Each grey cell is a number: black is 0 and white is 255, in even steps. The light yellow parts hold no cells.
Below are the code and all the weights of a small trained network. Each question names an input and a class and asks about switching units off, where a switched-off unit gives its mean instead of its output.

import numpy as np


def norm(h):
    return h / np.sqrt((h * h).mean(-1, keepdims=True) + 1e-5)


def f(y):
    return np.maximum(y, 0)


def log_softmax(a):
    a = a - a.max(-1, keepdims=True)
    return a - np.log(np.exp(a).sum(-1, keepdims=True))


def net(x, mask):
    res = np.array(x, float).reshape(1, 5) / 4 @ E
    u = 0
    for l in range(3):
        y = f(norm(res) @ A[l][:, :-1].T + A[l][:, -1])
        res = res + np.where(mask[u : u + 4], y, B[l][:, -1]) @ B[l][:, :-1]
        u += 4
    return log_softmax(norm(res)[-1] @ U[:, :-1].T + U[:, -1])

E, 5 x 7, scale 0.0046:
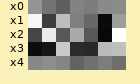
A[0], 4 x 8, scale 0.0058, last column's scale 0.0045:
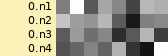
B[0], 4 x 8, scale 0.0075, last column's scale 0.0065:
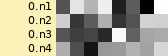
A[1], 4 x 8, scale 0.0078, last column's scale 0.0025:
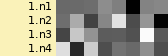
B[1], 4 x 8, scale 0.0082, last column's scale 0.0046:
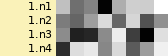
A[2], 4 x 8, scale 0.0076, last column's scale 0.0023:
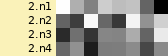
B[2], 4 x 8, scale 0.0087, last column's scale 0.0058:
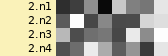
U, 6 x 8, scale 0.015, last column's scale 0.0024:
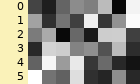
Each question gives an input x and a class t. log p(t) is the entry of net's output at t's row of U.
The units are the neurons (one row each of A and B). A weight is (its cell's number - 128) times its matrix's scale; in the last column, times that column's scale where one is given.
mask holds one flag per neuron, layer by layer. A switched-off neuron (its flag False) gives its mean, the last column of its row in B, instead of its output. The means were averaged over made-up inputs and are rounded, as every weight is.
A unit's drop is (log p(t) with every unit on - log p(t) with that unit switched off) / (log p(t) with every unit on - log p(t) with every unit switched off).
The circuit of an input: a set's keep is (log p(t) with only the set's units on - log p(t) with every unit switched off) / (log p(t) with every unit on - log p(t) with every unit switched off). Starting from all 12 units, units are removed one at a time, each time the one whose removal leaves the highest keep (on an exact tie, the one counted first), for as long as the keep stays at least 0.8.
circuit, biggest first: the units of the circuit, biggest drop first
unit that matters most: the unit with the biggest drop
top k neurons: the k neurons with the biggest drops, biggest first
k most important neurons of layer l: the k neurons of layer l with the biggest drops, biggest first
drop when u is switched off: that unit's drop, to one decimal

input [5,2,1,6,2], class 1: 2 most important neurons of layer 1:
(1.n3; 1.n4)
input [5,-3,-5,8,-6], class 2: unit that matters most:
2.n2
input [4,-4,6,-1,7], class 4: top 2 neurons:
(0.n1; 2.n1)
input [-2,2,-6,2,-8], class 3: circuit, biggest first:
(1.n4; 2.n2)
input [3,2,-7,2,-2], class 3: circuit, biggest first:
(1.n4; 2.n2)
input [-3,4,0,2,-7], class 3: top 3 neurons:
(1.n4; 1.n3; 0.n3)
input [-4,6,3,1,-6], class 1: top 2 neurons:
(1.n1; 0.n3)
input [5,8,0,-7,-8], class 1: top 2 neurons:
(2.n1; 1.n1)
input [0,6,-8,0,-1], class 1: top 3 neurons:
(0.n4; 0.n1; 2.n4)
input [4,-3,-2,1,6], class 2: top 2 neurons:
(1.n3; 0.n1)
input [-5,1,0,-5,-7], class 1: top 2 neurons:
(2.n1; 0.n2)
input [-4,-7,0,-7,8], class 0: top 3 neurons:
(2.n1; 2.n2; 1.n4)
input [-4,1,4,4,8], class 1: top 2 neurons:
(1.n1; 0.n3)
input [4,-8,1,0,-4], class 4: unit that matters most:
2.n1
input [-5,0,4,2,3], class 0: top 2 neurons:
(1.n3; 1.n4)
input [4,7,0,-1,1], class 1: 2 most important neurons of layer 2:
(2.n2; 2.n3)
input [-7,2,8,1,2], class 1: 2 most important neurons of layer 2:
(2.n2; 2.n3)
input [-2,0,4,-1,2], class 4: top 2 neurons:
(0.n1; 2.n3)
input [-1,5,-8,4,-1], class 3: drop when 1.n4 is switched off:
0.3
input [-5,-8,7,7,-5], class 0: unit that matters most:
1.n3
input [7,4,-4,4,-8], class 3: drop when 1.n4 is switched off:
0.2
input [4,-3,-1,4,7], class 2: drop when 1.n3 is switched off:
0.0
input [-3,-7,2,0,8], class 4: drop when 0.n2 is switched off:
0.1
